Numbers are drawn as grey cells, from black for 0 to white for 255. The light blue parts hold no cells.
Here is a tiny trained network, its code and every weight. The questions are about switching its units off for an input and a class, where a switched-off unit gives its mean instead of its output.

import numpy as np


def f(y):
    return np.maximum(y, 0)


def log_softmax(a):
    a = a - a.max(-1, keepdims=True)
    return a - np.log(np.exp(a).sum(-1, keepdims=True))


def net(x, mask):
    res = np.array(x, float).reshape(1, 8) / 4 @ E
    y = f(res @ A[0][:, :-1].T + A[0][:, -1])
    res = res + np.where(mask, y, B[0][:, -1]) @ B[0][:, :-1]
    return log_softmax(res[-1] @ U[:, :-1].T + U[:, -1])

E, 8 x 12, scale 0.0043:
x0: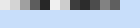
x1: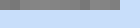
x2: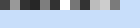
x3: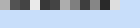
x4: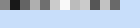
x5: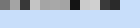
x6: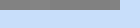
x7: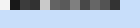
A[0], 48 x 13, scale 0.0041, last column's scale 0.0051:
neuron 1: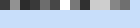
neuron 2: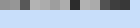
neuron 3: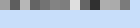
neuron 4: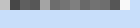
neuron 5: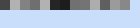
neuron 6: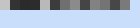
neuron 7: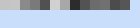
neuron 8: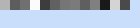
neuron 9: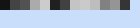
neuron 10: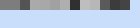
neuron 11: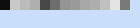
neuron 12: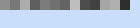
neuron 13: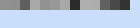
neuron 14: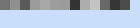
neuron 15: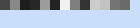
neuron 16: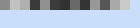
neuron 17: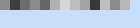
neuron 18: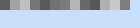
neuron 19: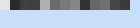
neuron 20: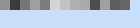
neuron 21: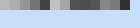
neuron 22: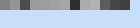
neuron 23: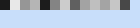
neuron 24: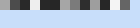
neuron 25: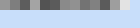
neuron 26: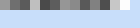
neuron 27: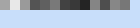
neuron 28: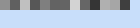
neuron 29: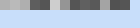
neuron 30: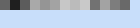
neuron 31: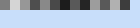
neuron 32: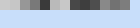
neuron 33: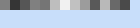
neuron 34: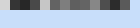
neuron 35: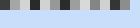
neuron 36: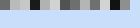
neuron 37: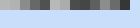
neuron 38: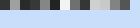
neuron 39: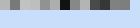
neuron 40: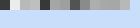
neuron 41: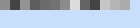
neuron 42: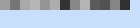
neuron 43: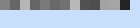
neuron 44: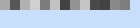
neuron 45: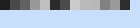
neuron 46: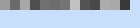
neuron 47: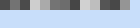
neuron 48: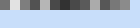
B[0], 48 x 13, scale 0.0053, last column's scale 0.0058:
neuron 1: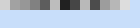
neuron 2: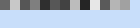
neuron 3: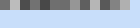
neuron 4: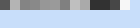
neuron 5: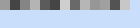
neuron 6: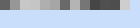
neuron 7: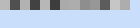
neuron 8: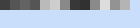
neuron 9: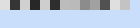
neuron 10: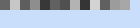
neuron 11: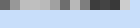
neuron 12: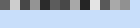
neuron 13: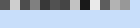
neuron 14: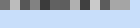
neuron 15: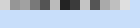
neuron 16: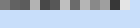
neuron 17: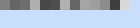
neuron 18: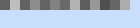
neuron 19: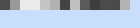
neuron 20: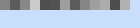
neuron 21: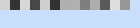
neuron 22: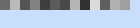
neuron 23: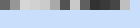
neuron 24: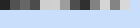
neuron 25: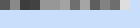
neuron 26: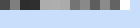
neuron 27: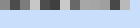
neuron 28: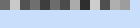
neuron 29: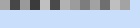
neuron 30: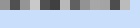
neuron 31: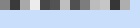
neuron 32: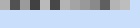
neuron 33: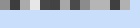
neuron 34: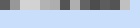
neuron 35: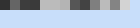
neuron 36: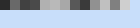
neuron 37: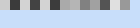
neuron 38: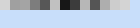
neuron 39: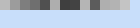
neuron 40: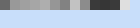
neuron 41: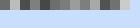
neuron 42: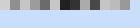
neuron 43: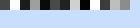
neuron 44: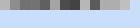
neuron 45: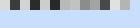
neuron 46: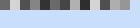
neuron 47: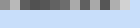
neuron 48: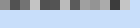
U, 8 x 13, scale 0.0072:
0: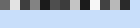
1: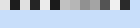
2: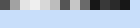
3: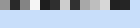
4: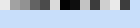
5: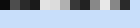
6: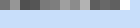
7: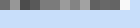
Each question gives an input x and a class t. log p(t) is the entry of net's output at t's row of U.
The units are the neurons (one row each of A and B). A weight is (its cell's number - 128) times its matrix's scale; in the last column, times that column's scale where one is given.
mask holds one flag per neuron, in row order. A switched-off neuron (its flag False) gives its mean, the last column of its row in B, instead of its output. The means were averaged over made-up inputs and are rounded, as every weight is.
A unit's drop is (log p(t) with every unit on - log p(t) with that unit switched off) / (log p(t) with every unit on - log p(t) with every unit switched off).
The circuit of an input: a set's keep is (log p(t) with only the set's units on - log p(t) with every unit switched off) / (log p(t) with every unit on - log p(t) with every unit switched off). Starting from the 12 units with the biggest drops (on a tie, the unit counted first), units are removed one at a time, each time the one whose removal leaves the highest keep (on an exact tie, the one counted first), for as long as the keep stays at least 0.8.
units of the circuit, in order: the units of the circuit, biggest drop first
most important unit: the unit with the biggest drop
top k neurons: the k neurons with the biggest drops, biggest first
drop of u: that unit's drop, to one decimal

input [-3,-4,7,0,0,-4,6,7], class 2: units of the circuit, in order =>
neuron 6; neuron 19
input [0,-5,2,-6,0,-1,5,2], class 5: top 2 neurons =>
neuron 36; neuron 35
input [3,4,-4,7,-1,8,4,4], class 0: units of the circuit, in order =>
neuron 2; neuron 13
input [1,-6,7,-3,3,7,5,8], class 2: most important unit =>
neuron 34
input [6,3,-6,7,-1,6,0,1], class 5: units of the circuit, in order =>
neuron 8; neuron 24
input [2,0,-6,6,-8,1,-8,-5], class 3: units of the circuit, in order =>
neuron 27; neuron 31
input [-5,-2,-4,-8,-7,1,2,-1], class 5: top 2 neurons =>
neuron 35; neuron 36
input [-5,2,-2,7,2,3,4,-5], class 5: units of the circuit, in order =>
neuron 24; neuron 8
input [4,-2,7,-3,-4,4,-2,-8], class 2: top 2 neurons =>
neuron 23; neuron 40
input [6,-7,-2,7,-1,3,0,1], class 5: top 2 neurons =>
neuron 24; neuron 8
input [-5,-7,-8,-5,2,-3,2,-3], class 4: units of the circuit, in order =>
neuron 39; neuron 44
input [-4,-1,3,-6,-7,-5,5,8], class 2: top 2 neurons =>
neuron 6; neuron 19
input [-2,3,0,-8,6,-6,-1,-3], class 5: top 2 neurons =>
neuron 35; neuron 36
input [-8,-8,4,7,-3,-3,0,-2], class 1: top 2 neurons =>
neuron 9; neuron 45
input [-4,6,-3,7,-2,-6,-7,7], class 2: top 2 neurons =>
neuron 19; neuron 6
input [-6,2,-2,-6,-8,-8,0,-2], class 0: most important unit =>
neuron 28
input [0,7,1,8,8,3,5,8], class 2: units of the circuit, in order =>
neuron 19; neuron 34
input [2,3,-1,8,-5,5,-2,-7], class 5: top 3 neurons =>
neuron 24; neuron 8; neuron 26
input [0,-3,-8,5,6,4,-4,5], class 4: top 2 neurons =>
neuron 44; neuron 39
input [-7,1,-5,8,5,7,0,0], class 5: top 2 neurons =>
neuron 24; neuron 8
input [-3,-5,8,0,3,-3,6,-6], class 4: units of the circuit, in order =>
neuron 38; neuron 1
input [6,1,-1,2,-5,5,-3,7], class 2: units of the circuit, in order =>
neuron 34
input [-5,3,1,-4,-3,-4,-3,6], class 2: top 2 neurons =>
neuron 6; neuron 19
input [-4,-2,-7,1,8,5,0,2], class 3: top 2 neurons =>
neuron 30; neuron 20
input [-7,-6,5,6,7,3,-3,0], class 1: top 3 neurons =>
neuron 9; neuron 45; neuron 16
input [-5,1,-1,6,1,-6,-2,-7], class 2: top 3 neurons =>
neuron 11; neuron 23; neuron 40
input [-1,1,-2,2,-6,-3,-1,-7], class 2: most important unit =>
neuron 11
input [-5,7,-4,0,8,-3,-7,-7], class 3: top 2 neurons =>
neuron 30; neuron 17
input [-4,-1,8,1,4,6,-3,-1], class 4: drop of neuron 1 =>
0.2
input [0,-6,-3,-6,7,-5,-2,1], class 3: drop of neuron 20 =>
0.3
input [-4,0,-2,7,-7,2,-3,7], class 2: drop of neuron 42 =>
0.0
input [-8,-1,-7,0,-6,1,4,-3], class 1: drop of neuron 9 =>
0.5
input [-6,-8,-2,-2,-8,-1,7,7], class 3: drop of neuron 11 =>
0.1
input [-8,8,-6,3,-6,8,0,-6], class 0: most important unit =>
neuron 47
